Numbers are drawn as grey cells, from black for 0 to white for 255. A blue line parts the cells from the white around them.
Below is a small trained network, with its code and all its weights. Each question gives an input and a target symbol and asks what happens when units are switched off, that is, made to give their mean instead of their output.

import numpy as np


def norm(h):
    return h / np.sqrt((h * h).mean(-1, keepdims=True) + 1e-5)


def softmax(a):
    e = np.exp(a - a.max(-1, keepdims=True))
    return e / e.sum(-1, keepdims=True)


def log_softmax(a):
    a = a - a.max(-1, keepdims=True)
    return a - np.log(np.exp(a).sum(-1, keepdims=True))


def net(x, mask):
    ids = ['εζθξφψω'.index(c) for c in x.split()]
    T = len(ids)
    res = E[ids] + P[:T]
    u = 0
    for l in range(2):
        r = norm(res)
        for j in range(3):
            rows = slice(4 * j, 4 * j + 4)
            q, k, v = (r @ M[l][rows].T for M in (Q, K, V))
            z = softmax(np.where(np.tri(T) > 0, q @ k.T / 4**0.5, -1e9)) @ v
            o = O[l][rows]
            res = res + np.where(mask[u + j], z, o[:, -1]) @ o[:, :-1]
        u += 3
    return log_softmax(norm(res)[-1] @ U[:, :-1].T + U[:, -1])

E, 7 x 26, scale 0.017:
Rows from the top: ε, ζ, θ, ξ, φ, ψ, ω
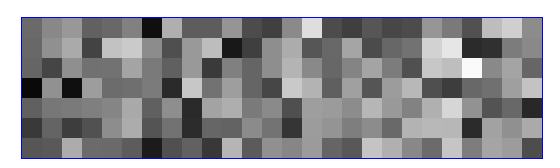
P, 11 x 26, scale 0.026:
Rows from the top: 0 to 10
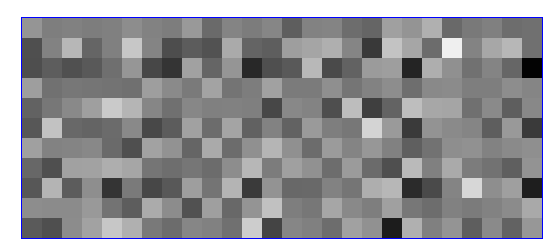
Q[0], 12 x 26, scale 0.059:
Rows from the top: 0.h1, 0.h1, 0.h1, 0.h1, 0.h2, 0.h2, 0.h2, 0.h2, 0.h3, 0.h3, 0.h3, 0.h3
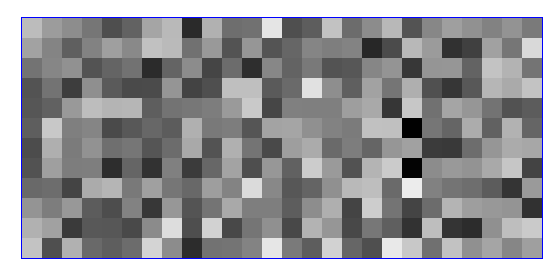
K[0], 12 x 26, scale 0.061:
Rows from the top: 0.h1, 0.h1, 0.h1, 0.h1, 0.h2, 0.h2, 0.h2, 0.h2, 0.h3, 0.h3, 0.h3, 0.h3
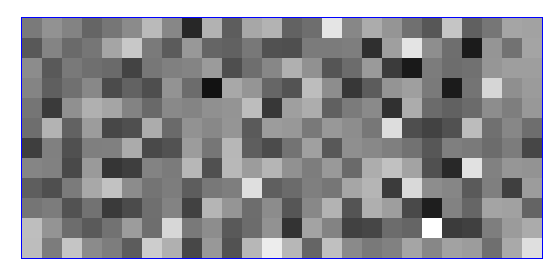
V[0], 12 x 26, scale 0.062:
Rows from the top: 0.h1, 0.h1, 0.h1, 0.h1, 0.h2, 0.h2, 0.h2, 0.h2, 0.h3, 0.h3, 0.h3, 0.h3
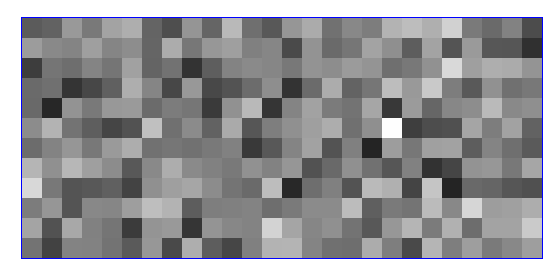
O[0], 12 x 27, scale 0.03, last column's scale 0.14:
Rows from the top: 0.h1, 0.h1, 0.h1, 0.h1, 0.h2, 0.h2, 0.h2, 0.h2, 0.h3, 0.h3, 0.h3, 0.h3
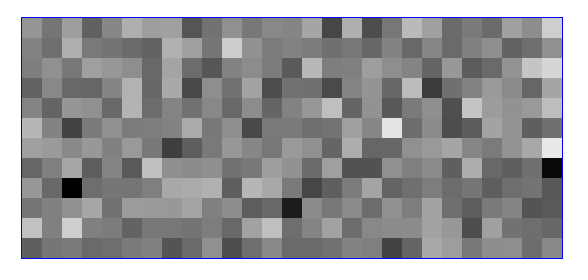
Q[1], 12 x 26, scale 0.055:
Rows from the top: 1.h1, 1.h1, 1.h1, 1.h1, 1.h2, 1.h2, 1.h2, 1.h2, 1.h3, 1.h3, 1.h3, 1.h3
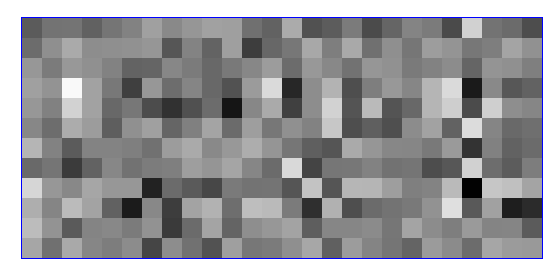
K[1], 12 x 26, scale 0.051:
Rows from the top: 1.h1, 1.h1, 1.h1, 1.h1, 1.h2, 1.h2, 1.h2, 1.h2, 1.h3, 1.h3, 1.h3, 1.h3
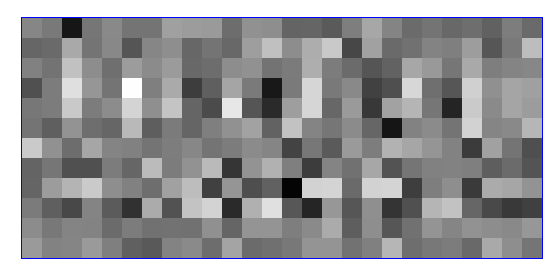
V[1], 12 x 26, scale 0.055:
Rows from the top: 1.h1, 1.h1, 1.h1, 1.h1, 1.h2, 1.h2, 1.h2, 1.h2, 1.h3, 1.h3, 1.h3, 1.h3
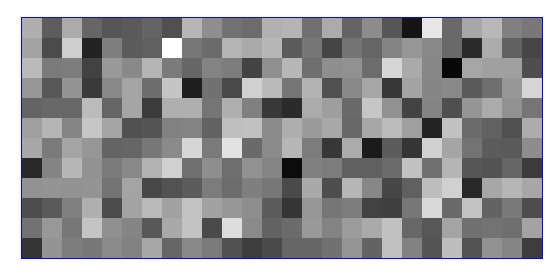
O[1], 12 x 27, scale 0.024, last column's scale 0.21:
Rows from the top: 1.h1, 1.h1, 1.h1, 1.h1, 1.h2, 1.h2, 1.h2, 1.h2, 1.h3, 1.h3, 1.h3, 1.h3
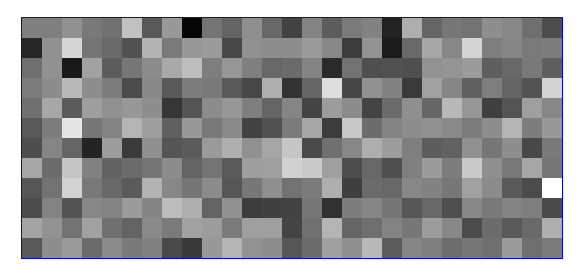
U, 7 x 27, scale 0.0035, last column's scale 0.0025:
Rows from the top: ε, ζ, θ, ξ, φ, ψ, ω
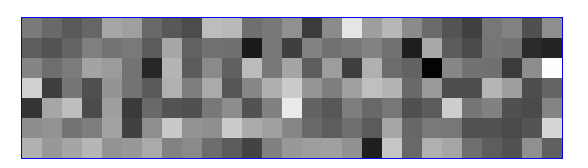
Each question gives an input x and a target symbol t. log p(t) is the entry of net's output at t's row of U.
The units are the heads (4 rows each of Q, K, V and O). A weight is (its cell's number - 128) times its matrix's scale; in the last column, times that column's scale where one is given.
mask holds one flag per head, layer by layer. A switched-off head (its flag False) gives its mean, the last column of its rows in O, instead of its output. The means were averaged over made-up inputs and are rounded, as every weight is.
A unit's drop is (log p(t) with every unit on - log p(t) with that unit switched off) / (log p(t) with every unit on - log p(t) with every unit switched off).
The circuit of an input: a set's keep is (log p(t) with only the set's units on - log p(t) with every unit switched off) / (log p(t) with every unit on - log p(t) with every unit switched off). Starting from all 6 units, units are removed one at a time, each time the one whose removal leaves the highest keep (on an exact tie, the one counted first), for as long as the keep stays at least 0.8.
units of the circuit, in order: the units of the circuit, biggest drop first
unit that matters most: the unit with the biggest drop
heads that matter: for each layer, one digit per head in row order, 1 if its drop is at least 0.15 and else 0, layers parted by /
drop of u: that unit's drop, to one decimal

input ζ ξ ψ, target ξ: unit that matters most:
0.h2
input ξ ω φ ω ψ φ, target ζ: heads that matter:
001 / 110
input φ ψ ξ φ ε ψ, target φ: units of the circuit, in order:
[1.h1; 0.h3; 0.h1; 1.h2]
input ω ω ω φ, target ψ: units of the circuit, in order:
[0.h3; 0.h1; 1.h1]
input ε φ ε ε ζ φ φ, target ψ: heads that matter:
011 / 000
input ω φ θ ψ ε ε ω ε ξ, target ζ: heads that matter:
011 / 100
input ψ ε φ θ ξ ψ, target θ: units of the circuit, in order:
[0.h3; 1.h2]
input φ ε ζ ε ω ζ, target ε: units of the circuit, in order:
[0.h1; 1.h1]
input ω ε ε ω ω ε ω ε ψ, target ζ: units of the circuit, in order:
[0.h3; 1.h1; 0.h2]
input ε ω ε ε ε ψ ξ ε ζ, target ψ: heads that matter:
010 / 100
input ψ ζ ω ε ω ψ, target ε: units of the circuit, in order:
[1.h2; 0.h2]
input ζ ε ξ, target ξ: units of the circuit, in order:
[0.h2; 1.h2; 0.h3; 0.h1]
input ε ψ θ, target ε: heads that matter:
011 / 000
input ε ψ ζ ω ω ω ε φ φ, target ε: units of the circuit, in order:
[0.h1; 0.h3; 1.h1; 1.h2]
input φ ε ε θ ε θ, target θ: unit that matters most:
0.h3
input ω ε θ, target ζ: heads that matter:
101 / 100
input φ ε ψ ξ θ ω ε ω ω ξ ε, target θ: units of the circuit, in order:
[0.h2; 0.h3]
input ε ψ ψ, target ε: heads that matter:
001 / 100
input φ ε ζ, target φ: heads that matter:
111 / 100
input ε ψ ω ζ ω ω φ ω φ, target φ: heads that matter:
111 / 110
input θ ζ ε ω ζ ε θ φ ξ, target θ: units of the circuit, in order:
[0.h3; 1.h2; 0.h1]
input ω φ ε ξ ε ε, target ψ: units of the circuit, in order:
[0.h2; 0.h3; 1.h1]
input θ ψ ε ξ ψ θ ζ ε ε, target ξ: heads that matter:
011 / 010
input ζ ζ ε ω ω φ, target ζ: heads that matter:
011 / 100
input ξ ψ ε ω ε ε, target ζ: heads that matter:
001 / 110
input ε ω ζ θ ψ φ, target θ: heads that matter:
001 / 010
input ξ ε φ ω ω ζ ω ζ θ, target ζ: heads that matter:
011 / 100
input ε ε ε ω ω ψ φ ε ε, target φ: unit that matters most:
1.h1
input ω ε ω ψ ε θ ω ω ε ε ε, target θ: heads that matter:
011 / 000
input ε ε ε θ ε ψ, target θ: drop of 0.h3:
1.1
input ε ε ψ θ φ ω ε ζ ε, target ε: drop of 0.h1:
1.1
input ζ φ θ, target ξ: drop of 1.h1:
0.2
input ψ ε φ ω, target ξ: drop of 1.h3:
0.0
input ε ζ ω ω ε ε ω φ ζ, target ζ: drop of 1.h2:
0.1
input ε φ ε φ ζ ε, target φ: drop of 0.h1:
0.4
